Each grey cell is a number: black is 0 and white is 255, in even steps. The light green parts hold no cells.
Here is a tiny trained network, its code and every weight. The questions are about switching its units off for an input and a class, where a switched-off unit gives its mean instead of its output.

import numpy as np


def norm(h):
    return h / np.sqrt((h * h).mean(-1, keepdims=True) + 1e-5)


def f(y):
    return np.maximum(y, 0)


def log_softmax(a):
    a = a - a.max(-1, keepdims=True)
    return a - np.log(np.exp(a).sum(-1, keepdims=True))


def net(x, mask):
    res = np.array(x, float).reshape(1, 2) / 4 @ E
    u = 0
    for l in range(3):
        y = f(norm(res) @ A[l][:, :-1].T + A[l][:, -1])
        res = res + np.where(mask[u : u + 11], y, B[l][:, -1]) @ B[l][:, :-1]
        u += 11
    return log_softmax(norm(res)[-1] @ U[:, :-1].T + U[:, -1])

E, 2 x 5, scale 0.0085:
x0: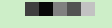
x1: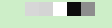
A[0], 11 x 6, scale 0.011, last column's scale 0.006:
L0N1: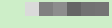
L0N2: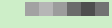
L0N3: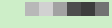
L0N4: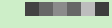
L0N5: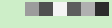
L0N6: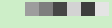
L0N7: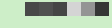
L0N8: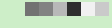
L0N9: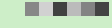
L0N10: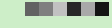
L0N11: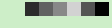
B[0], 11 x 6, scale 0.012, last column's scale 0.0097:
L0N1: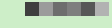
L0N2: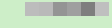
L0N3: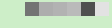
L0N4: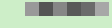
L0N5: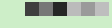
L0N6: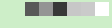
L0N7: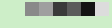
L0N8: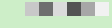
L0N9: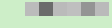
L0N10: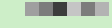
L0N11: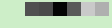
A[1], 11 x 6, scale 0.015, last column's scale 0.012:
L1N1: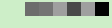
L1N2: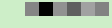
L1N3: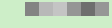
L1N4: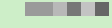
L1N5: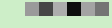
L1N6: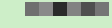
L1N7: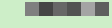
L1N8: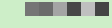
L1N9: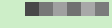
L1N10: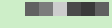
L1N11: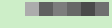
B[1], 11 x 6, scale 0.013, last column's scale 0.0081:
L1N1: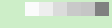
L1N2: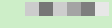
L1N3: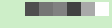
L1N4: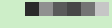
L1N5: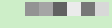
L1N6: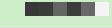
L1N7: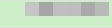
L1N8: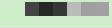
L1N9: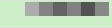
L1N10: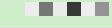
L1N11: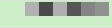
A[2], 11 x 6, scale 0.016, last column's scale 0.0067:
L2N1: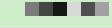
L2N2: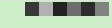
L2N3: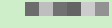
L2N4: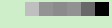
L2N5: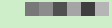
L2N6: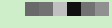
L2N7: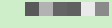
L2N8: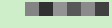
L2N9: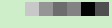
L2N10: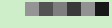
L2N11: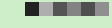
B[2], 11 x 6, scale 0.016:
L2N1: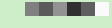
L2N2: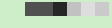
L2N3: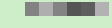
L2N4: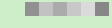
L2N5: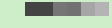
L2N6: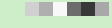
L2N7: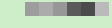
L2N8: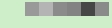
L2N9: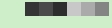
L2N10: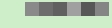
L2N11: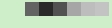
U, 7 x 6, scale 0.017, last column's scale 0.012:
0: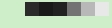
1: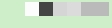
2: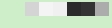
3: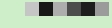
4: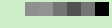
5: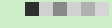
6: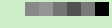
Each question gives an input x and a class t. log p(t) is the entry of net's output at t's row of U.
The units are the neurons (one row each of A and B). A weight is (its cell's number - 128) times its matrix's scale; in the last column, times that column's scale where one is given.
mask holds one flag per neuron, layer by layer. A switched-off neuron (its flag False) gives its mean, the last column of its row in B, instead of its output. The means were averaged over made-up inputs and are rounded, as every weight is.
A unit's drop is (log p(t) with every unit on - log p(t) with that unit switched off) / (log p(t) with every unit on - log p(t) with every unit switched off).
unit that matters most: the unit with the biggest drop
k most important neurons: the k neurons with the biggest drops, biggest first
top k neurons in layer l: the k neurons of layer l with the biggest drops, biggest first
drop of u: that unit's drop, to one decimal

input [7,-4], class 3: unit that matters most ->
L0N7
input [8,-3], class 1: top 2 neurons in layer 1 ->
(L1N2 L1N7)
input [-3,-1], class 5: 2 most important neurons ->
(L0N7 L0N9)
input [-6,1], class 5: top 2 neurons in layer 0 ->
(L0N8 L0N7)
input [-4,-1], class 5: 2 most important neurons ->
(L0N7 L0N9)
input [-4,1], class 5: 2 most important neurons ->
(L0N8 L0N7)
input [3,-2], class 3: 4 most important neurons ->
(L0N6 L0N5 L0N3 L0N4)
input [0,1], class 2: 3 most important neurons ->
(L0N8 L0N7 L1N3)
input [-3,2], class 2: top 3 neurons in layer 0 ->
(L0N5 L0N6 L0N10)
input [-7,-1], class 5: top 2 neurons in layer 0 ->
(L0N7 L0N9)
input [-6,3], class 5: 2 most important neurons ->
(L0N8 L0N3)
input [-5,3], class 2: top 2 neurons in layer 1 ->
(L1N3 L1N5)
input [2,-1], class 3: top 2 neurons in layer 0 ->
(L0N7 L0N3)
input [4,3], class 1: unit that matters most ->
L0N8
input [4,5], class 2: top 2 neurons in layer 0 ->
(L0N8 L0N11)
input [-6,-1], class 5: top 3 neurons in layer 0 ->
(L0N7 L0N9 L0N8)
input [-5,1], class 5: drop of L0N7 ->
0.2
